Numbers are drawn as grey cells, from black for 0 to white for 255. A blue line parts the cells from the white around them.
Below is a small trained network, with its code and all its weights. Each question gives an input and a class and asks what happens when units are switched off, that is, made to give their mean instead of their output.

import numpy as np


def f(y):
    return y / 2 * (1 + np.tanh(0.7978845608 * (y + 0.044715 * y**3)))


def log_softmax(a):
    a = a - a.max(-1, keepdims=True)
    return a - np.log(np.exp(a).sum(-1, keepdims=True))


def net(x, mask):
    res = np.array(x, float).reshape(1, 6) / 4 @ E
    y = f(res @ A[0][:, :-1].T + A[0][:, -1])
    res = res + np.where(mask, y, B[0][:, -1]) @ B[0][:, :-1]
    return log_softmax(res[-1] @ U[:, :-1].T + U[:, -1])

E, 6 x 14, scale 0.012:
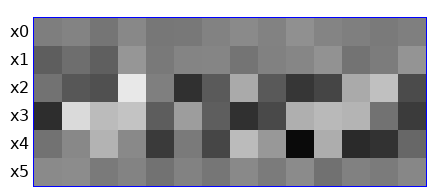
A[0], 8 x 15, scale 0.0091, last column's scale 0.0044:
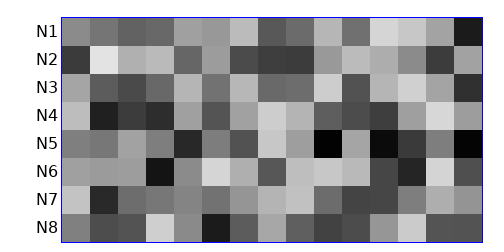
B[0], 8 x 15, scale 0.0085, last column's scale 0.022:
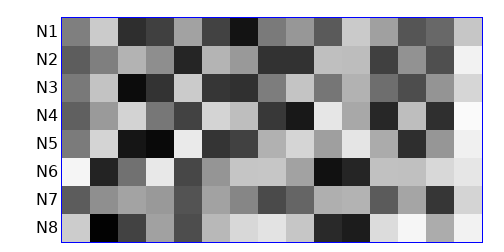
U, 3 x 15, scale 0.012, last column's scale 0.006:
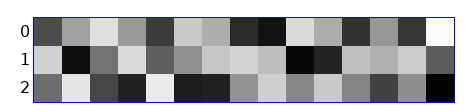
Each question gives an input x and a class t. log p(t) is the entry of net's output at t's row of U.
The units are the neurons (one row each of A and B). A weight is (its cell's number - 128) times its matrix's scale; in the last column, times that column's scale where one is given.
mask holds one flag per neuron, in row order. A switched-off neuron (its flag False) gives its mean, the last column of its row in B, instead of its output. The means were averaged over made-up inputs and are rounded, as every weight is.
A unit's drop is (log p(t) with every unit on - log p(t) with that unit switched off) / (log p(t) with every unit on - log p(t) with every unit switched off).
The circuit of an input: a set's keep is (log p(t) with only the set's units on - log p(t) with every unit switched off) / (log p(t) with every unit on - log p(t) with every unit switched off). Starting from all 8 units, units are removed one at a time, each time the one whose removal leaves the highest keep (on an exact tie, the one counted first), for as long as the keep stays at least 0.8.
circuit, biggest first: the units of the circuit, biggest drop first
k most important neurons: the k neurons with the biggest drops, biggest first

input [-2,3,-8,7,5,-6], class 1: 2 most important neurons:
(N6; N4)
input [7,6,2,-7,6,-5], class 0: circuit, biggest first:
(N4)
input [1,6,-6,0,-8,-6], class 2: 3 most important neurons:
(N3; N1; N8)
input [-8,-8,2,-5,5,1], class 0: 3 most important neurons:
(N4; N7; N3)
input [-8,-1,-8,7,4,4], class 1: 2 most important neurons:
(N6; N4)
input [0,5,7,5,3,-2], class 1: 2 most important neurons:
(N8; N4)
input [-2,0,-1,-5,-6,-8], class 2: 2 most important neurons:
(N3; N1)
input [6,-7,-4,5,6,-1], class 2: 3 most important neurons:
(N5; N4; N8)
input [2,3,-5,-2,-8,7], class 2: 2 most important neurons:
(N3; N1)
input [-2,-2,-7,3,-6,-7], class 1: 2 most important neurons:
(N6; N5)
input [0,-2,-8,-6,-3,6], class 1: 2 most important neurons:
(N6; N2)
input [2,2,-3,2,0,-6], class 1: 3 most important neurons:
(N4; N6; N7)
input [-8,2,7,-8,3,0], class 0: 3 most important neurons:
(N4; N7; N6)
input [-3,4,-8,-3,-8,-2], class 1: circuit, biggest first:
(N6)
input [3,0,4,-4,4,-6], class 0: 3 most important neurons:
(N4; N6; N7)
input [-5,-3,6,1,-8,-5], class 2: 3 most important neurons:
(N3; N1; N6)
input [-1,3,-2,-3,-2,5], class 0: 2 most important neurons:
(N8; N5)
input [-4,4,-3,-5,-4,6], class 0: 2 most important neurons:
(N4; N5)
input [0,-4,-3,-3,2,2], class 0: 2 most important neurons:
(N8; N4)
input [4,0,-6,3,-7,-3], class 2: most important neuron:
(N1)
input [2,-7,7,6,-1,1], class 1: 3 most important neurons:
(N8; N4; N7)
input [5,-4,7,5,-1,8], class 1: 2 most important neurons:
(N8; N4)
